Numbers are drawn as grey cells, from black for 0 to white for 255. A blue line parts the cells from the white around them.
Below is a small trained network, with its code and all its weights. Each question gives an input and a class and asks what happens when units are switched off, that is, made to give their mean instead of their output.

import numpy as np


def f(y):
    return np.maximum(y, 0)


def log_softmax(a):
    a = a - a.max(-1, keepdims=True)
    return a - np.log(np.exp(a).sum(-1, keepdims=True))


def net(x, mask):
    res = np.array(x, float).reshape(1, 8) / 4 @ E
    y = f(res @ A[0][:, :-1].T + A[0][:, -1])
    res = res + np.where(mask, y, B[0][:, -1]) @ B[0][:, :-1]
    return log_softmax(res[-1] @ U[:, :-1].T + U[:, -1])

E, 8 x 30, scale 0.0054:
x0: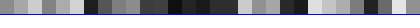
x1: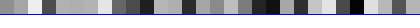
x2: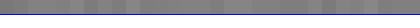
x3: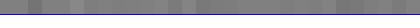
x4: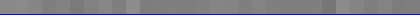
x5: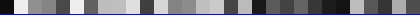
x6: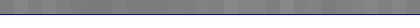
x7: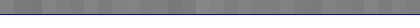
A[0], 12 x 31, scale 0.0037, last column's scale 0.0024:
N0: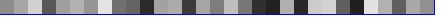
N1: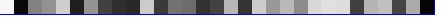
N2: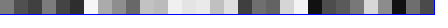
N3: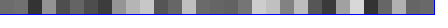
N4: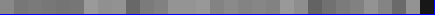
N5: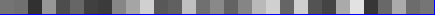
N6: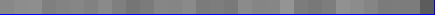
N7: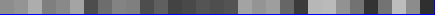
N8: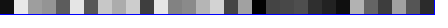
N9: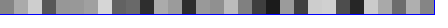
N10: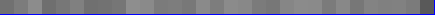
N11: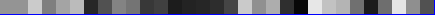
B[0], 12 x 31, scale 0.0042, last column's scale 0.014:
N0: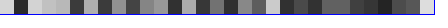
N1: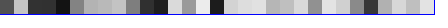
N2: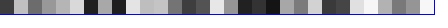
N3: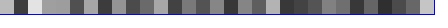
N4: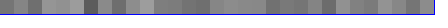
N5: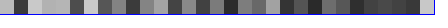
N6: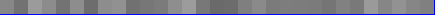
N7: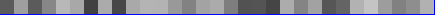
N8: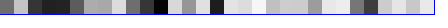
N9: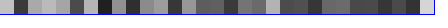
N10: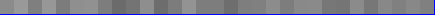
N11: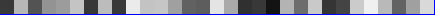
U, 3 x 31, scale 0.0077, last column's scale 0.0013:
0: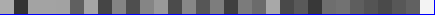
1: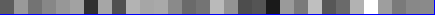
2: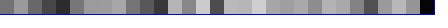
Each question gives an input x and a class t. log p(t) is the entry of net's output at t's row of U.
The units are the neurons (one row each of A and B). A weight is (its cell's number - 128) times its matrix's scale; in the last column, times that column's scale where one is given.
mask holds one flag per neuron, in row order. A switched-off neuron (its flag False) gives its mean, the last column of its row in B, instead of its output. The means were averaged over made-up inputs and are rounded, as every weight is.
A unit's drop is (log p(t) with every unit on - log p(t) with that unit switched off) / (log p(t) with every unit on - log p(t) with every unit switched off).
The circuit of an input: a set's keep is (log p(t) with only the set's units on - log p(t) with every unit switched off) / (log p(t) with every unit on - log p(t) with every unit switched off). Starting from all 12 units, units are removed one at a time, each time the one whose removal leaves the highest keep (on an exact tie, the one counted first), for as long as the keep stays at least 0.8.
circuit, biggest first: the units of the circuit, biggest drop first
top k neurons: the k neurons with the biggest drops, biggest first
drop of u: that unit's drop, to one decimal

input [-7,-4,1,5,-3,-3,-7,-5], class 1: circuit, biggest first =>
N2
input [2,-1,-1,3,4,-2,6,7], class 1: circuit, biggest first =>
N8, N0
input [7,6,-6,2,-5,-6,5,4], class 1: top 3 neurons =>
N11, N7, N8
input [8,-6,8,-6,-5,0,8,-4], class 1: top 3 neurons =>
N11, N7, N0
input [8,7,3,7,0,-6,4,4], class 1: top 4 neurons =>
N11, N7, N5, N3
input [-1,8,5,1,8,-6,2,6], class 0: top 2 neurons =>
N0, N9
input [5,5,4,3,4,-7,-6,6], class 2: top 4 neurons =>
N1, N2, N5, N3
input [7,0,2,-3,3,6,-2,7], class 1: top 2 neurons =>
N11, N1
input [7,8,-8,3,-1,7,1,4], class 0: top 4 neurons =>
N0, N9, N2, N1
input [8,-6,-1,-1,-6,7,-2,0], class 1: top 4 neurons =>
N11, N1, N7, N0
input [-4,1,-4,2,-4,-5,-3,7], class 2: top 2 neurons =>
N1, N11
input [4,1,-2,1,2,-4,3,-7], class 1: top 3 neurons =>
N8, N11, N7
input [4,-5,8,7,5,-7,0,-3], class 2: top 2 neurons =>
N1, N0
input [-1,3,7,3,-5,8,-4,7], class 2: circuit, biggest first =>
N8
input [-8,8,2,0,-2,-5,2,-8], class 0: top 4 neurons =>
N0, N9, N11, N7
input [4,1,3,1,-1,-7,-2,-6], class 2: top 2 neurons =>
N1, N2
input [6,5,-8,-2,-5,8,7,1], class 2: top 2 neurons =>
N8, N2
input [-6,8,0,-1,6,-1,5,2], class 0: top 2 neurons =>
N0, N9
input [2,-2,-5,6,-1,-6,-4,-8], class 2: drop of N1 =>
0.3
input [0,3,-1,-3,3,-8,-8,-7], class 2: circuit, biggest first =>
N1
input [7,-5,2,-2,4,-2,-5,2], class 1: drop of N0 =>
0.1
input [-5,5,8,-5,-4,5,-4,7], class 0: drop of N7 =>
0.2
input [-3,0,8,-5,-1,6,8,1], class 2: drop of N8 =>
1.2
